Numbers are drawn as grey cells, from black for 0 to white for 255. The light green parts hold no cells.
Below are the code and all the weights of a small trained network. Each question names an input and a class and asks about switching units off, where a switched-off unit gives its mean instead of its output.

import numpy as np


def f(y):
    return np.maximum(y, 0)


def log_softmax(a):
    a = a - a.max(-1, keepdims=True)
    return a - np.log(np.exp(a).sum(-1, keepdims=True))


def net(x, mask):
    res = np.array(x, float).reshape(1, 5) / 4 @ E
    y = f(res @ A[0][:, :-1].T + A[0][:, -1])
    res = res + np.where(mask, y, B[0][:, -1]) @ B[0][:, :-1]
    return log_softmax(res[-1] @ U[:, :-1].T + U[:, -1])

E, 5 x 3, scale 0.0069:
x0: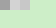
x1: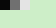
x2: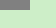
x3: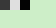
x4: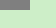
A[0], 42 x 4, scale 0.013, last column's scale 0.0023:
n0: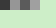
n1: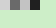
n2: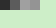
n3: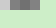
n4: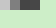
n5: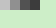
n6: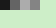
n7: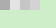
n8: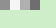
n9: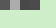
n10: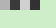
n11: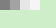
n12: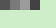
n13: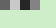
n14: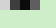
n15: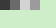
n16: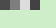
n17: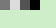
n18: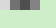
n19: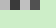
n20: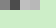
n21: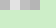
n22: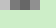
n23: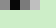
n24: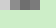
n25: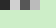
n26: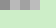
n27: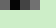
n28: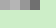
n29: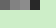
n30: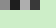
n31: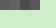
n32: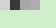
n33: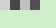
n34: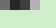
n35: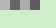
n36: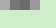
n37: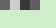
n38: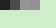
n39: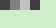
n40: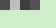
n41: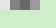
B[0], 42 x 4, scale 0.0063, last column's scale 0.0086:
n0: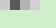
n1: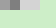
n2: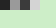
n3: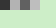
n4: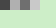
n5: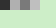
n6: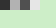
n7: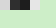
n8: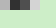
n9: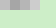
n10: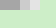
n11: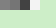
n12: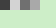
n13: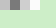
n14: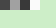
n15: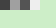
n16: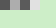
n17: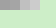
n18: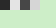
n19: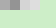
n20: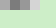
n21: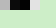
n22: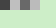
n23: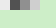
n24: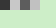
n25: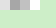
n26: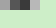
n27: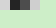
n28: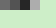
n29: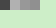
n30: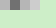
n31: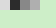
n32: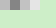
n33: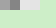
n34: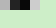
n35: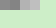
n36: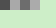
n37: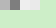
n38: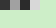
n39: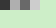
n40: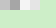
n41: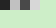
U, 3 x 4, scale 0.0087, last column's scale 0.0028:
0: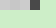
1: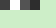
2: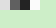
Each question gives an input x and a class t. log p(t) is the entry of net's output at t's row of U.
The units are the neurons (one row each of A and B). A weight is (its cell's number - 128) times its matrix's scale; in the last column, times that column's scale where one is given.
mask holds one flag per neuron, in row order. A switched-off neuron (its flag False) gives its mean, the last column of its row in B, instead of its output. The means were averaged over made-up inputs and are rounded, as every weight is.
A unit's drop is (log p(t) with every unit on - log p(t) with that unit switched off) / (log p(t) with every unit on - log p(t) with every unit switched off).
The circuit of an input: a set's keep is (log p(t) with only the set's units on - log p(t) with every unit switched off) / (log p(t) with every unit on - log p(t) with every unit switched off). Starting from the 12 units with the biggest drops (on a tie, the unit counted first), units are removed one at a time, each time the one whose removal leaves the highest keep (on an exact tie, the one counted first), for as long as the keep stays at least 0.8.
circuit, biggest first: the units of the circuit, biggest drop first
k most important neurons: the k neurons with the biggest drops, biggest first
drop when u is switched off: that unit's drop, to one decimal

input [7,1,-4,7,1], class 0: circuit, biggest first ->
n25
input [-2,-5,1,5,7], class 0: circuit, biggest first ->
n37; n40
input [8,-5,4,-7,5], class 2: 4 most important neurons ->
n21; n7; n28; n40
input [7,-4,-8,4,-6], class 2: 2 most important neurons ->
n21; n7
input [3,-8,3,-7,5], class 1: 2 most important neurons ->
n41; n18
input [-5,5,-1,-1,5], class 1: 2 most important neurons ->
n21; n7
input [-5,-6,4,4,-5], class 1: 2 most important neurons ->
n14; n18
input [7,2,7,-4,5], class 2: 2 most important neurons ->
n21; n7
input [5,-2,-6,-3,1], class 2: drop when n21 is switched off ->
0.2
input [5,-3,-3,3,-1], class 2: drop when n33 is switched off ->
0.1
